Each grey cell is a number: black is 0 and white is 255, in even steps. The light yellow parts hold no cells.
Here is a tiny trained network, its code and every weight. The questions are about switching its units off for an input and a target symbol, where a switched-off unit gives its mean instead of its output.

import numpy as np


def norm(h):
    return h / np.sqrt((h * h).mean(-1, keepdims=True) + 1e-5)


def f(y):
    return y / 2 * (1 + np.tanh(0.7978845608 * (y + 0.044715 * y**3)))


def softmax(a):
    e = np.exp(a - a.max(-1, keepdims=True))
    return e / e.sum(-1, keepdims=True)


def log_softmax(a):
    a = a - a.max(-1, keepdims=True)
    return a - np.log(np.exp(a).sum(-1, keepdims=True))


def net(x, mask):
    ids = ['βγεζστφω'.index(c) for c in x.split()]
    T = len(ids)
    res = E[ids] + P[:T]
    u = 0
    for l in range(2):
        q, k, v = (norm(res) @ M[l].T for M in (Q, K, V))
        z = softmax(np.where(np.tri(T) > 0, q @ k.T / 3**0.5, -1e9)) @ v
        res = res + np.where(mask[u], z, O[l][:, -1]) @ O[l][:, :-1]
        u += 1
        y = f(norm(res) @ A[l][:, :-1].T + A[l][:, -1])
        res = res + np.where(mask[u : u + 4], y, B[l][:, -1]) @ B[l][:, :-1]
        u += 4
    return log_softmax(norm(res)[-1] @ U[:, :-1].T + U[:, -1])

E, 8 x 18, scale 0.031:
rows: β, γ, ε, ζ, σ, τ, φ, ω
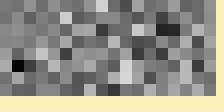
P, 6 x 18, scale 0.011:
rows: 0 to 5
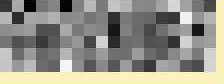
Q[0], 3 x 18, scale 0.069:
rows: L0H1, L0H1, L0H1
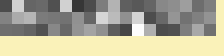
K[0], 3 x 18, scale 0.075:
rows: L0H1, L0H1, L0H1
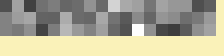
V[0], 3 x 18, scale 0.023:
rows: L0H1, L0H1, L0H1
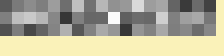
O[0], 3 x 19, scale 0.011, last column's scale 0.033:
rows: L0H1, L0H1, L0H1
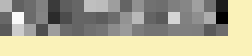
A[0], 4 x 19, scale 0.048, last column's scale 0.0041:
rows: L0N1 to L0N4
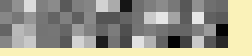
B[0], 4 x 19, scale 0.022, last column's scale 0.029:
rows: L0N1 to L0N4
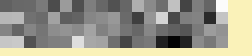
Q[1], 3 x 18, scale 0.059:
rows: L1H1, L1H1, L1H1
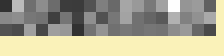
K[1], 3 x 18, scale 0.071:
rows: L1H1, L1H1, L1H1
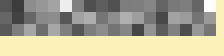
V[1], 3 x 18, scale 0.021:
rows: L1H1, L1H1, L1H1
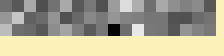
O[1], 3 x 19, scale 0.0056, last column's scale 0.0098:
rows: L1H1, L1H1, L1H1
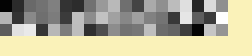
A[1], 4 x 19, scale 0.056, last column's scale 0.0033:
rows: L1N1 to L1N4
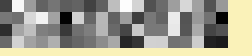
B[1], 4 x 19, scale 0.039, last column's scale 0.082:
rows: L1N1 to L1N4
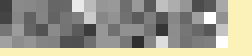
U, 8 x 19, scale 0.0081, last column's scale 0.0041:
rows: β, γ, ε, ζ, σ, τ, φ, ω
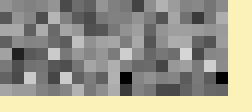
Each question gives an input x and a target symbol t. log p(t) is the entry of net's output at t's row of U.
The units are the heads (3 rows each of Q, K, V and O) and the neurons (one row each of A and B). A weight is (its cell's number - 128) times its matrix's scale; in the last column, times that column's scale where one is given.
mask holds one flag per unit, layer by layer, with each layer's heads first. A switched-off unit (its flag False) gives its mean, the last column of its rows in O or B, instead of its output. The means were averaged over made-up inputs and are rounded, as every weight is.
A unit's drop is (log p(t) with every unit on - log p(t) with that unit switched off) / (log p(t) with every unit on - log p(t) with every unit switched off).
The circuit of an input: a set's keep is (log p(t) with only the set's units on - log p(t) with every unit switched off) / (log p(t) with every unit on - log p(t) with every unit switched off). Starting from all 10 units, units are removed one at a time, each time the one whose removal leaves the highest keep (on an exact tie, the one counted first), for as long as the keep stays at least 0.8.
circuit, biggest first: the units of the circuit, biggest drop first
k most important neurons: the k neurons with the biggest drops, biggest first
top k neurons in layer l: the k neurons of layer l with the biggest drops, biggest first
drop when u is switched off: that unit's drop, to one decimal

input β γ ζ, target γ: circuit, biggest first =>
L0N2, L1N4
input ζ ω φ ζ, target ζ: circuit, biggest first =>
L0H1, L1N1
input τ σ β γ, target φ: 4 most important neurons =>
L1N3, L0N2, L1N4, L1N1
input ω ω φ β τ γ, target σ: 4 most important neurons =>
L0N1, L0N2, L1N4, L1N1
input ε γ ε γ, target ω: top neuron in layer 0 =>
L0N2
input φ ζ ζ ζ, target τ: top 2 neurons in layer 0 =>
L0N3, L0N1
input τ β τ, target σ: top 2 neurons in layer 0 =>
L0N2, L0N1
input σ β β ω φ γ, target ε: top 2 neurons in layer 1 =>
L1N4, L1N3
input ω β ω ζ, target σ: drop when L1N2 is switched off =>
0.1
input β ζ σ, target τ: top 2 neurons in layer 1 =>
L1N2, L1N4
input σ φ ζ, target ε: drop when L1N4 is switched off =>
0.7
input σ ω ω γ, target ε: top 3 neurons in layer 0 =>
L0N1, L0N2, L0N4
